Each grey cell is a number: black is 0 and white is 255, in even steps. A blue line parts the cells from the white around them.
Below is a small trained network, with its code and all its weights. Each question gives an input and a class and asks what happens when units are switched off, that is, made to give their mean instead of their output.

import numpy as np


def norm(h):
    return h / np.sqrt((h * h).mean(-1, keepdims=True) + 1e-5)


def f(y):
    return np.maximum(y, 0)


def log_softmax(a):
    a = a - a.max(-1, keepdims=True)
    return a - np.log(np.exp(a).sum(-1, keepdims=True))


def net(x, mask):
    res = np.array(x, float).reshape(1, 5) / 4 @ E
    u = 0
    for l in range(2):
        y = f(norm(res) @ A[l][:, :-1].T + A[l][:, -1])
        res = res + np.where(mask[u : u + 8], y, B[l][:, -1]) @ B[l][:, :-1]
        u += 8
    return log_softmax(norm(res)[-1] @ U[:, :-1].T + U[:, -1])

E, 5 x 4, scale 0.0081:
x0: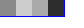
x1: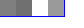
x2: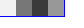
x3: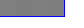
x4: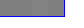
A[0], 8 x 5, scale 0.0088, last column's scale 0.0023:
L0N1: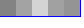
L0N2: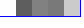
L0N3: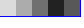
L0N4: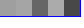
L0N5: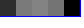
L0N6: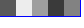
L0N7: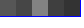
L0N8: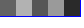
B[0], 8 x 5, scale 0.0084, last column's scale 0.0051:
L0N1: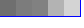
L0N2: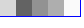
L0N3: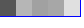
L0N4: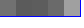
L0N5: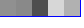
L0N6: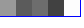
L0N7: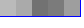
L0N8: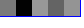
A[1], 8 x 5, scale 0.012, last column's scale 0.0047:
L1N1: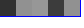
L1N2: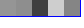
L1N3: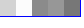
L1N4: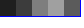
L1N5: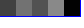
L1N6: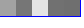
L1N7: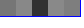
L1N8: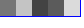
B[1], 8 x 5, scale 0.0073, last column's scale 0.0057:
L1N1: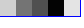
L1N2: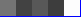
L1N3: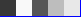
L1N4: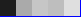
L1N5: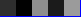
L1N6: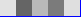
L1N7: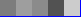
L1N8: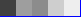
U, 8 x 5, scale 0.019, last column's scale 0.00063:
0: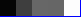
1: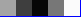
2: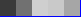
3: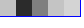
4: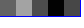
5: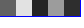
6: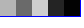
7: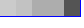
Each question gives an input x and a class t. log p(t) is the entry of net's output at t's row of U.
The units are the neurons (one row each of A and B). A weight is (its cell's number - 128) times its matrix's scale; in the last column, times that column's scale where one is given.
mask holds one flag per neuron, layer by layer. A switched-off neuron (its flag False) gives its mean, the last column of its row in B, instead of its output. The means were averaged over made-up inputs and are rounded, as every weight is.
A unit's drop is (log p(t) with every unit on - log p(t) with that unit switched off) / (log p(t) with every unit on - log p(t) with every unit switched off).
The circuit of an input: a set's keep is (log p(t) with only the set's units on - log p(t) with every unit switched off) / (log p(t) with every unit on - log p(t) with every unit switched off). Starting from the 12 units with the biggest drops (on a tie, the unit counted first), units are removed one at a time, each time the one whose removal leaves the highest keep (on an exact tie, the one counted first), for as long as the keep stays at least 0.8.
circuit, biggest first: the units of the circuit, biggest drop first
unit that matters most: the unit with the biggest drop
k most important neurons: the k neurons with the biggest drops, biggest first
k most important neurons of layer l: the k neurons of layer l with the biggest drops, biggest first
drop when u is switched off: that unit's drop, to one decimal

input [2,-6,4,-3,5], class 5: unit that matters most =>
L0N3
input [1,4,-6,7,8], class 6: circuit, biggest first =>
L1N1; L1N6
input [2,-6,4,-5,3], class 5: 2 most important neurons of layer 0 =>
L0N3; L0N6
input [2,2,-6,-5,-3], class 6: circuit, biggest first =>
L1N1; L1N6
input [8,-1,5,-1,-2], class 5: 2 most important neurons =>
L1N3; L0N3
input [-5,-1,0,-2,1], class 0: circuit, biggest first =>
L0N2; L1N4; L1N2
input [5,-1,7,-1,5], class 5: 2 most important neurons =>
L1N3; L0N3
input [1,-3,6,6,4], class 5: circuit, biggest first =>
L1N3; L0N3
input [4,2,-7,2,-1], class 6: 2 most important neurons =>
L1N6; L1N3
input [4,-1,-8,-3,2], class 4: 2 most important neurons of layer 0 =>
L0N2; L0N5
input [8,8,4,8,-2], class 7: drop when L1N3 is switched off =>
0.4
